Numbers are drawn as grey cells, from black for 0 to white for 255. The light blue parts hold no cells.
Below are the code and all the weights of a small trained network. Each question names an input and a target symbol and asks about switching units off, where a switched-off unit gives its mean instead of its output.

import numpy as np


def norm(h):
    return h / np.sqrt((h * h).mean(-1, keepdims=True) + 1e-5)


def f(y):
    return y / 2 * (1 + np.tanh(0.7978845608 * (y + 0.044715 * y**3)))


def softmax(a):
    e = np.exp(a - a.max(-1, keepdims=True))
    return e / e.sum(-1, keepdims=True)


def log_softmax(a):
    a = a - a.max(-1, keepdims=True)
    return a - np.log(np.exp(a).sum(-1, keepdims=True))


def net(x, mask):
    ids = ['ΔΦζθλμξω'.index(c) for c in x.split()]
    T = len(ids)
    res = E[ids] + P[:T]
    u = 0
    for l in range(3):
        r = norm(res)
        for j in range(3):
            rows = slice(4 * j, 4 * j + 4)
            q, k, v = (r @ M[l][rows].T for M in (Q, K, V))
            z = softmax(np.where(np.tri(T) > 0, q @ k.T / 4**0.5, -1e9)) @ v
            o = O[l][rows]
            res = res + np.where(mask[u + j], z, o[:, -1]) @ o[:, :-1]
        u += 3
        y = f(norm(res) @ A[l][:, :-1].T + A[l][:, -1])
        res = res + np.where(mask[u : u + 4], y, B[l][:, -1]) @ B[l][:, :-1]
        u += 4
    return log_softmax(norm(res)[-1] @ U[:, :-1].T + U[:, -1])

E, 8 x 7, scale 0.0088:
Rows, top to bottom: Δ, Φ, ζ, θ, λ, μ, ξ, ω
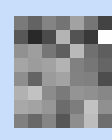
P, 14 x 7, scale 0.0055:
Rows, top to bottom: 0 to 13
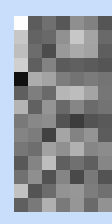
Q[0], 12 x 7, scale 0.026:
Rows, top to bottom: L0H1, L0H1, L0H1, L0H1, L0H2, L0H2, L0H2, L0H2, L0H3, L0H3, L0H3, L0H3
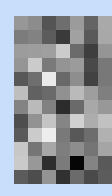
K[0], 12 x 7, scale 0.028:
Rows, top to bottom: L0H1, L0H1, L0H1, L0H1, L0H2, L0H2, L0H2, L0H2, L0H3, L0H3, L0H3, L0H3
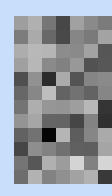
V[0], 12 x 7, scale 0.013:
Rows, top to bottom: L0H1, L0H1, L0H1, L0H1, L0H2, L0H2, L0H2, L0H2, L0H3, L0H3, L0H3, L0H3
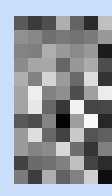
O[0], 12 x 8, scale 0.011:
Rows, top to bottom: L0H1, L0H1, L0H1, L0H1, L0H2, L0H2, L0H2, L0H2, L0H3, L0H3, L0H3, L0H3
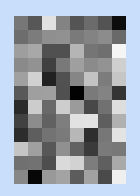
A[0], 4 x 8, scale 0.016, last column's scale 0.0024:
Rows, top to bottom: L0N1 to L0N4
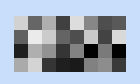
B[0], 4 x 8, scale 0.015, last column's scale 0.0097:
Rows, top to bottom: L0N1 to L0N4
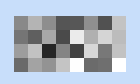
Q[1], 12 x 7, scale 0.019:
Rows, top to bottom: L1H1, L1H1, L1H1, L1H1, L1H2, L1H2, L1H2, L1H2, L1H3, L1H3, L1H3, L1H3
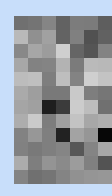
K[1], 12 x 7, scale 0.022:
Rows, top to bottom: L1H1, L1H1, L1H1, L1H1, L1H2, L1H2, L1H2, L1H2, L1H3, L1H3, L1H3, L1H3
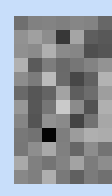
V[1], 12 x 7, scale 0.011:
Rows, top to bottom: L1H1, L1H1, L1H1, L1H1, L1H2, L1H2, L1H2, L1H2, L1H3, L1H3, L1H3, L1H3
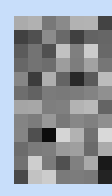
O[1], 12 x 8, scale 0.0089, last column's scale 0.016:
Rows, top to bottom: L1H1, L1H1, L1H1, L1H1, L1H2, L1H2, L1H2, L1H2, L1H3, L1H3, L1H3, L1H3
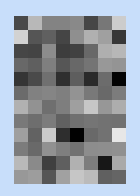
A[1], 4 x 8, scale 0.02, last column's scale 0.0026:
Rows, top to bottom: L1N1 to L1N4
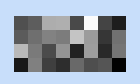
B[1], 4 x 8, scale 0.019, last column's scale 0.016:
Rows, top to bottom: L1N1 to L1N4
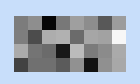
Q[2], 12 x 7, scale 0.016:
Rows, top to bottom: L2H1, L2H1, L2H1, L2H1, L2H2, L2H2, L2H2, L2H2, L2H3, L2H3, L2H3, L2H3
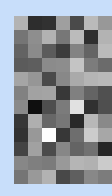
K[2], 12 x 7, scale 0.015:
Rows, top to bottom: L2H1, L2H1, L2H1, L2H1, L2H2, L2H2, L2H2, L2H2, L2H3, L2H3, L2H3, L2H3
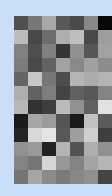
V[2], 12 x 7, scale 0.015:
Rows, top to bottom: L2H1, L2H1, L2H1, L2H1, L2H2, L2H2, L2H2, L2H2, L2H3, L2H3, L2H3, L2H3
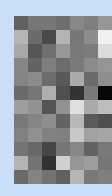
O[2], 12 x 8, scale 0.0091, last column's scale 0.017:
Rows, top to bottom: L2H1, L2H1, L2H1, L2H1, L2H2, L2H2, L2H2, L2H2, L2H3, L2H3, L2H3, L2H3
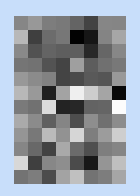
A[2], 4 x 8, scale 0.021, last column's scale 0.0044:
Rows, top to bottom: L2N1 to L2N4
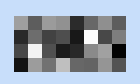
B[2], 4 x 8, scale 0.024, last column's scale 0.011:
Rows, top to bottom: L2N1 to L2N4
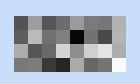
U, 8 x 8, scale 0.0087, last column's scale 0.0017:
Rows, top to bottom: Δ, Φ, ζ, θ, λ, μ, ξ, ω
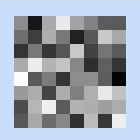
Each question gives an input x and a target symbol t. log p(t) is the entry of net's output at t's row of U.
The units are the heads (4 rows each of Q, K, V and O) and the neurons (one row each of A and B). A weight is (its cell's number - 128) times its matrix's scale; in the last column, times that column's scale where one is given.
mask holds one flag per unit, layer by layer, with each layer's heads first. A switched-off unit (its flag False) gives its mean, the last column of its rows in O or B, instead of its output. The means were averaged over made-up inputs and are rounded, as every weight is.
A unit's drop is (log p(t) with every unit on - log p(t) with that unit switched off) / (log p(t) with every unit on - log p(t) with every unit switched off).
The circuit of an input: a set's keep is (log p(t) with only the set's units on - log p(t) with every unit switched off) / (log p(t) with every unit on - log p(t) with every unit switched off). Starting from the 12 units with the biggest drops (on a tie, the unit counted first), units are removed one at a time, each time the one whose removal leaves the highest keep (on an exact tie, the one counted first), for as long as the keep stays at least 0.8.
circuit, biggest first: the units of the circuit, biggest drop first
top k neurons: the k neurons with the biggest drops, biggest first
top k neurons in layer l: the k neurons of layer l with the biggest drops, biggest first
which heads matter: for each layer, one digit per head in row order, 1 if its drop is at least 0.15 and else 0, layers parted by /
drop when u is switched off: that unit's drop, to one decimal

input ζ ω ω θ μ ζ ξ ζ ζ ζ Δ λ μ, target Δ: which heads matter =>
010 / 000 / 000
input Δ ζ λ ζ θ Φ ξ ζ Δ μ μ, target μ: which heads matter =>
001 / 100 / 000
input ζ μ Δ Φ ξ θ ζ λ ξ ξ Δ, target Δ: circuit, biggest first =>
[L0H1, L2H2]
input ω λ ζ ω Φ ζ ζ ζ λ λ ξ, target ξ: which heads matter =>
101 / 000 / 001
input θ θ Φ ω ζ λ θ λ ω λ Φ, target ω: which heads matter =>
011 / 001 / 001
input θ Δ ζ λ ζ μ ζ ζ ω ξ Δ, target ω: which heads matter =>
000 / 000 / 000
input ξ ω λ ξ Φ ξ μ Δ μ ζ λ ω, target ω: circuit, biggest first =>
[L0H1, L1N1, L2N2]
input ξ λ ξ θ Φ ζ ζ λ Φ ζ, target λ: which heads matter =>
101 / 100 / 000
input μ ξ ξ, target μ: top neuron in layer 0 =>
[L0N3]
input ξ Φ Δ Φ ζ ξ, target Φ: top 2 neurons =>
[L0N2, L0N4]
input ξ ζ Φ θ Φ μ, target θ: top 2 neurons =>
[L0N4, L2N4]
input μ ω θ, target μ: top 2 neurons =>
[L2N3, L0N3]
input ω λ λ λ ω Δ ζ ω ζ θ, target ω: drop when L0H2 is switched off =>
0.1
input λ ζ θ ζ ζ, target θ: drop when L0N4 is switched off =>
0.8
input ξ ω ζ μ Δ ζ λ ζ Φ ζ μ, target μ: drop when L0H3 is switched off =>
1.0
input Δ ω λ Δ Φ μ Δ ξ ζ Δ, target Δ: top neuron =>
[L1N1]
